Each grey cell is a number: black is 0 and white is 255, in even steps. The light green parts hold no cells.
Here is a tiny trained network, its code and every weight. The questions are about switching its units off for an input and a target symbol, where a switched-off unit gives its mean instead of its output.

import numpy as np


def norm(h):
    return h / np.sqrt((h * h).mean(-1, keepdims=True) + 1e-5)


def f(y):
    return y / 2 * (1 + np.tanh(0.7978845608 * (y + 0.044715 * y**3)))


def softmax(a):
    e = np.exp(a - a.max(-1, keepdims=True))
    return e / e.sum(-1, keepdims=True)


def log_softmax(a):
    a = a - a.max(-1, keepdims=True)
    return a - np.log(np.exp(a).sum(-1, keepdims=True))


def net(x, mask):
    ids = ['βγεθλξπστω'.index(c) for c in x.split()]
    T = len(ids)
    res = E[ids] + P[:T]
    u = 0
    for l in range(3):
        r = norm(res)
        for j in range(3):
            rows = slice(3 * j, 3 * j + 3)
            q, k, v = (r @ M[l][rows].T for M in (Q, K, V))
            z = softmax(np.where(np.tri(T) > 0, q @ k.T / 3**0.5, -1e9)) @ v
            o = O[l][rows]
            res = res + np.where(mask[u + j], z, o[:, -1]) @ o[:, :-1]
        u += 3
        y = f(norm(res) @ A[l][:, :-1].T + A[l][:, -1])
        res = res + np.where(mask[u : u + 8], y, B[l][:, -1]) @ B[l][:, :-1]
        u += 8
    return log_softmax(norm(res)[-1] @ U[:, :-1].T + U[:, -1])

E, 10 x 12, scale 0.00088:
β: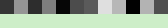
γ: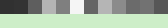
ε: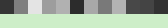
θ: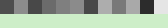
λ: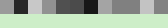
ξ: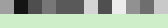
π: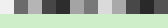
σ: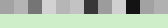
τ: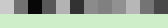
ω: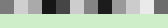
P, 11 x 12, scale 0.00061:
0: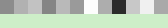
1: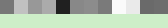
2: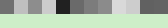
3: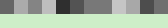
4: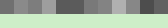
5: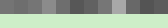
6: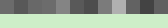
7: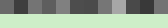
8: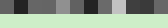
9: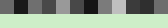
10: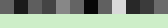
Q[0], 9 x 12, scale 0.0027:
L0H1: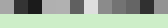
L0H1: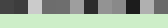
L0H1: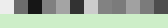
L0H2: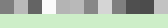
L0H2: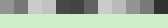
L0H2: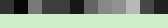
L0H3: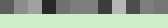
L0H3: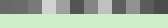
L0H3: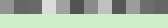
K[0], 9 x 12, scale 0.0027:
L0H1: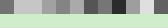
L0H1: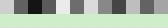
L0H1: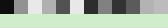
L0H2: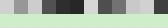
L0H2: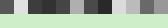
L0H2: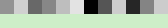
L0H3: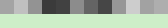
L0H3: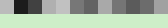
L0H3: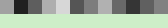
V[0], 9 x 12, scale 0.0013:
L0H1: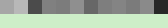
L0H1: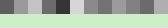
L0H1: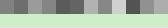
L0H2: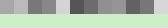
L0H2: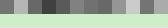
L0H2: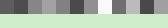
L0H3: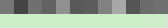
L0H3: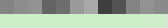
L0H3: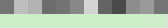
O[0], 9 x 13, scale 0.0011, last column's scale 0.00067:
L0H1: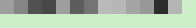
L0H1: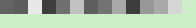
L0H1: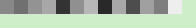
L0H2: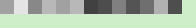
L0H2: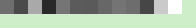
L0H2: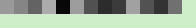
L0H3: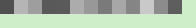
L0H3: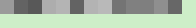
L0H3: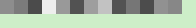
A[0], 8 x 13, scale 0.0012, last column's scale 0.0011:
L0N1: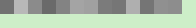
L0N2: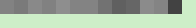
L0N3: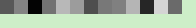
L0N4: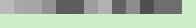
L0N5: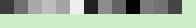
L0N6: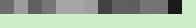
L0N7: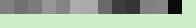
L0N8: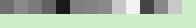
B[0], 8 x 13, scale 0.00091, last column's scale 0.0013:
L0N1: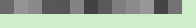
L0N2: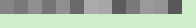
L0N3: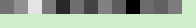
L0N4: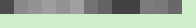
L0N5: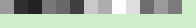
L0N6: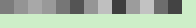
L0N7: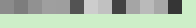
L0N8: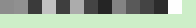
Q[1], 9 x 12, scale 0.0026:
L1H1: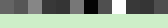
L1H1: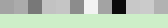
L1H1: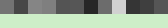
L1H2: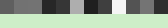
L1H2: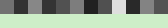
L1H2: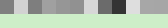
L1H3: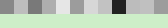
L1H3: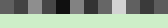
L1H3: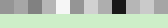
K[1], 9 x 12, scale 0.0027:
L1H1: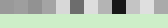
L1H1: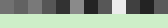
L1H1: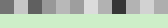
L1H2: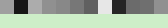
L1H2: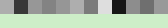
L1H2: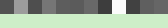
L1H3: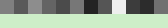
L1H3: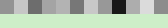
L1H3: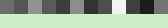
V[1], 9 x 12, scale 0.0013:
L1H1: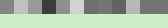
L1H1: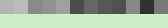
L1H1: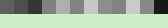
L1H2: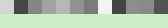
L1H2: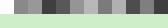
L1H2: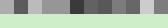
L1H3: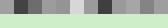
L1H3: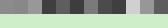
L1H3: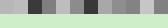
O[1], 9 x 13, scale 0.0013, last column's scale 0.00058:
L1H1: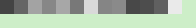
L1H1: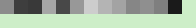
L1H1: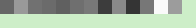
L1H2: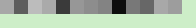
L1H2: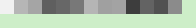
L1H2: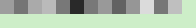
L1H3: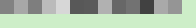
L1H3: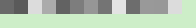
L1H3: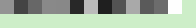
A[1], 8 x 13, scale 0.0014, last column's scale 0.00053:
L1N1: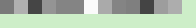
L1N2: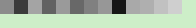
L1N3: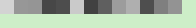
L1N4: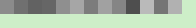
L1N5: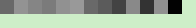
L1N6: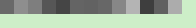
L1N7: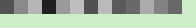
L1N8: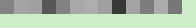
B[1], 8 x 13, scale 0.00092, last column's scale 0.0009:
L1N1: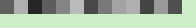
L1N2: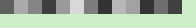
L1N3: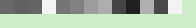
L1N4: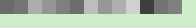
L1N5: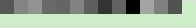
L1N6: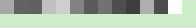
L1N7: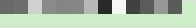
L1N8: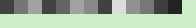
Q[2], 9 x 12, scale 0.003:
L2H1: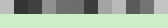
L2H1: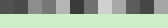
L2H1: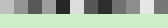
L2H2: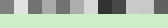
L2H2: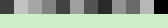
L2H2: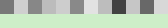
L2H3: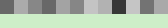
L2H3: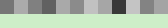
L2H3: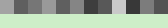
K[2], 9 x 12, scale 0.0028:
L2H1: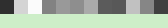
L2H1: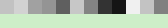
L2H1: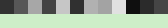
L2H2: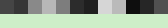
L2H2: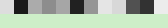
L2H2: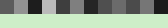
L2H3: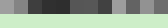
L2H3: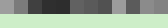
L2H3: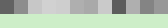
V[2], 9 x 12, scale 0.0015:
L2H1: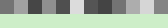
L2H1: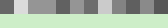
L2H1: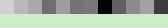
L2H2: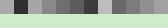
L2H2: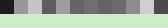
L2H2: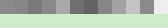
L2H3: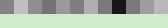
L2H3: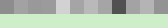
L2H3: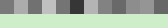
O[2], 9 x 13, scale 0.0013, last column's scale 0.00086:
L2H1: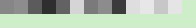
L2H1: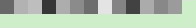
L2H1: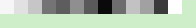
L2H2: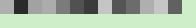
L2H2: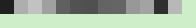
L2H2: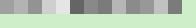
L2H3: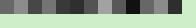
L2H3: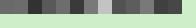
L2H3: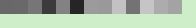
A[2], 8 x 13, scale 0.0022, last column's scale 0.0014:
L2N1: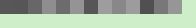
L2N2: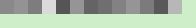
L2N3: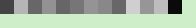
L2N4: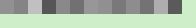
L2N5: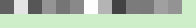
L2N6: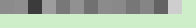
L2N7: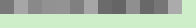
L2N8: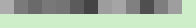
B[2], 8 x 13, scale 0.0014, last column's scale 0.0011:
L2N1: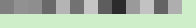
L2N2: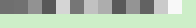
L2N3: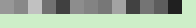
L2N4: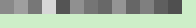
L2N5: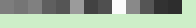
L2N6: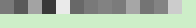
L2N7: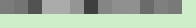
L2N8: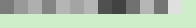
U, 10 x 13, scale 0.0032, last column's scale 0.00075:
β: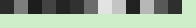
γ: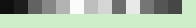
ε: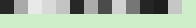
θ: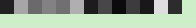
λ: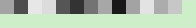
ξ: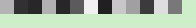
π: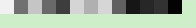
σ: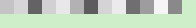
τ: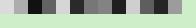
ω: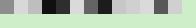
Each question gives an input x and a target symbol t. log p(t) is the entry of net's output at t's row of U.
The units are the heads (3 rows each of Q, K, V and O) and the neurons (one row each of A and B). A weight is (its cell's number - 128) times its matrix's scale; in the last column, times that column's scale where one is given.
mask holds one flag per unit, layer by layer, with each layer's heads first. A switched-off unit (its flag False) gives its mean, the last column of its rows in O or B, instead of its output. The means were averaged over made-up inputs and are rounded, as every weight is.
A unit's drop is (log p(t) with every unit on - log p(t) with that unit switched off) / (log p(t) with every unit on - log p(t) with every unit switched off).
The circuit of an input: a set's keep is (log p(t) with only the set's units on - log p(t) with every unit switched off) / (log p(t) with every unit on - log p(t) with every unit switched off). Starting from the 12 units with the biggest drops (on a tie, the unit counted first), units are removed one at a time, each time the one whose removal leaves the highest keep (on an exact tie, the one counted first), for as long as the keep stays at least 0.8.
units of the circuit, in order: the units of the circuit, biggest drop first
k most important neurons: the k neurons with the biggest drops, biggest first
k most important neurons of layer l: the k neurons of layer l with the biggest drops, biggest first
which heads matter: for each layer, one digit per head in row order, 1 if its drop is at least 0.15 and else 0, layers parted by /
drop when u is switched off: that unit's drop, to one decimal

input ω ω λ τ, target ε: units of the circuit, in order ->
L1H1, L2H2, L1H3
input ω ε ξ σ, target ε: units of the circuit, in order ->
L1H1, L2H2
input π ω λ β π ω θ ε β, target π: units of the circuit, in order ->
L1H2, L2H3, L2H2
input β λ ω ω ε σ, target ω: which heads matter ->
000 / 000 / 110
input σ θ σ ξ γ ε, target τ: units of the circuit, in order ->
L1H3, L1H1, L2H2
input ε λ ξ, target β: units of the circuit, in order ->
L2H3, L1H3, L2H1, L0H3
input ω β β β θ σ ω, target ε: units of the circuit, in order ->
L2H1, L1H1, L1H3
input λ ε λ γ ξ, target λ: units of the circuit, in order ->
L2H2, L1H2, L1H1
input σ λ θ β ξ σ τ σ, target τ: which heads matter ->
000 / 001 / 000
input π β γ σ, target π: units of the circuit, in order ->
L1H2, L2H2
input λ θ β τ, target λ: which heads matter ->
000 / 010 / 010
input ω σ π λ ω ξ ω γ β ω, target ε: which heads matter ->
000 / 100 / 100
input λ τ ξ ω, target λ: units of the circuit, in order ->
L2H2, L1H2, L0H3
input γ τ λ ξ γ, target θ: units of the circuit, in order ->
L1H1, L1H3
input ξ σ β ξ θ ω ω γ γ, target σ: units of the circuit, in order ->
L1H3, L2H2, L1H1
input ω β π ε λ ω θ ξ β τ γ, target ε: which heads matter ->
000 / 100 / 110
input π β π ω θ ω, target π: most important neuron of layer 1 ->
L1N3
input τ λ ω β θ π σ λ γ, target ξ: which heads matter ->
000 / 101 / 000
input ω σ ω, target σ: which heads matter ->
001 / 000 / 010
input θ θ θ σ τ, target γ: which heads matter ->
000 / 110 / 100
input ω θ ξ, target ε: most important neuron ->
L0N5
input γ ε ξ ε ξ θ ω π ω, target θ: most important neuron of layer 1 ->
L1N3
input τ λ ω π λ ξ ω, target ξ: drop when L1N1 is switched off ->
0.0
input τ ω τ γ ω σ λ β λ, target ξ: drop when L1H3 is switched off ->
0.2
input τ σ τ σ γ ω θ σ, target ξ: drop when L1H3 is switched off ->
0.3
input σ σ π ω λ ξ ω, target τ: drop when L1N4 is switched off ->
0.0
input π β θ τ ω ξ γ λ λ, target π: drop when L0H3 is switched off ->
0.1
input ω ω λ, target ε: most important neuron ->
L1N2
